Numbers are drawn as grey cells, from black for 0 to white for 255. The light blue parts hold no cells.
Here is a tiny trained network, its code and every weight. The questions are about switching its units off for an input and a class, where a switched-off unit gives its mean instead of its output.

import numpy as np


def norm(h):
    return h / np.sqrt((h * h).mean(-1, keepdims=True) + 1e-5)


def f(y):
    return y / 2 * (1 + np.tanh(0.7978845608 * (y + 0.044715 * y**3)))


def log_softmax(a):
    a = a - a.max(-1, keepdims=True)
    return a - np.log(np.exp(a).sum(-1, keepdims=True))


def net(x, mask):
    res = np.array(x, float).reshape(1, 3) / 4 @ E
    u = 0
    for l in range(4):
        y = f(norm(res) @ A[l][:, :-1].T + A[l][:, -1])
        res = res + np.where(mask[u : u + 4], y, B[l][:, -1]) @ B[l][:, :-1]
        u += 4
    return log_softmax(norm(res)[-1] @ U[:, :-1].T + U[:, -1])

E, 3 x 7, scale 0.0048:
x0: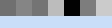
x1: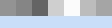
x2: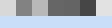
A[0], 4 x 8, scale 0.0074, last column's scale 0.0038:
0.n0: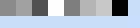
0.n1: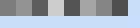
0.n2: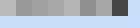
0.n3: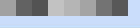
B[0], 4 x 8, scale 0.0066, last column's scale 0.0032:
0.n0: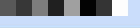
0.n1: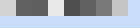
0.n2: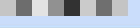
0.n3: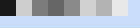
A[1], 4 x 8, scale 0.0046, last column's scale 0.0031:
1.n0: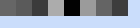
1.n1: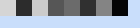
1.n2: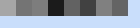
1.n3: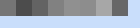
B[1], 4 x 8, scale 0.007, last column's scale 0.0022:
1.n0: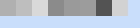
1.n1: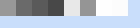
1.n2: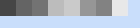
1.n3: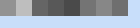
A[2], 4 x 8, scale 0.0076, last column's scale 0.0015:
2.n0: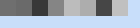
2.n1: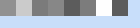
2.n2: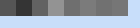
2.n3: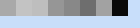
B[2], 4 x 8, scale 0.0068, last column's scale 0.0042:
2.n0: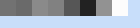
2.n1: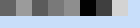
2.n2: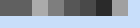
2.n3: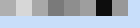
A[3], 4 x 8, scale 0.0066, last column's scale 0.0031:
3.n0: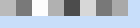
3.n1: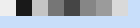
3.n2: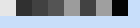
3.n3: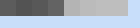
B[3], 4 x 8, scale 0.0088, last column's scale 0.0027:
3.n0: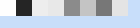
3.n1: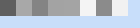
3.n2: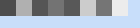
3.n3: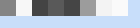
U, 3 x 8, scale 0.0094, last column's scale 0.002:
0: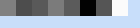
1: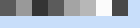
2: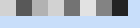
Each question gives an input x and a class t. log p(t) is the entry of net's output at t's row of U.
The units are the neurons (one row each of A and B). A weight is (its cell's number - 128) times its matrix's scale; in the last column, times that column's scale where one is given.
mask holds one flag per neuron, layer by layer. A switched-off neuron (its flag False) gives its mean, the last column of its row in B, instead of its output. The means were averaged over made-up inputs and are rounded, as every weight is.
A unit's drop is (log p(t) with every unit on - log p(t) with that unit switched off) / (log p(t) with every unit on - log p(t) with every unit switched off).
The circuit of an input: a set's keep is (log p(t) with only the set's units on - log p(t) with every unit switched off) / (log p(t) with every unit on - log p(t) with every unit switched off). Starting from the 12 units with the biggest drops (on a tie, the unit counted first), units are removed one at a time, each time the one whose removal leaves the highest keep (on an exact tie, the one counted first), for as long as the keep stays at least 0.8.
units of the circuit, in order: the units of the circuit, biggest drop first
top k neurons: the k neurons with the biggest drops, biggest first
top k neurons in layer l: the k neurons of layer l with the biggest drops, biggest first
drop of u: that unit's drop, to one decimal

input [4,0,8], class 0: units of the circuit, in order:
2.n1
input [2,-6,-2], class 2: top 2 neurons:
0.n0, 1.n0
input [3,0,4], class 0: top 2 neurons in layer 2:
2.n1, 2.n3
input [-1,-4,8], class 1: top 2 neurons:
1.n1, 0.n3
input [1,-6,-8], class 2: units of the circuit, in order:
0.n0, 1.n0
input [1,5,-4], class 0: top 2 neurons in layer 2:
2.n0, 2.n2
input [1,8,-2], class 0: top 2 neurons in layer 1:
1.n1, 1.n0
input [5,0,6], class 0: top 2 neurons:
2.n1, 3.n3
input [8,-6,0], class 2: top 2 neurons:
1.n0, 1.n1
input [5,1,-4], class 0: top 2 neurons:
0.n0, 0.n2
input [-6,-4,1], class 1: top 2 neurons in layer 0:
0.n3, 0.n0
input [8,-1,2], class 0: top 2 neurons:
2.n1, 0.n2
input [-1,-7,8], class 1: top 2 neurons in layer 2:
2.n0, 2.n2
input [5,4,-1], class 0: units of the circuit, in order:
0.n0
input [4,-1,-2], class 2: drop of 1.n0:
0.1
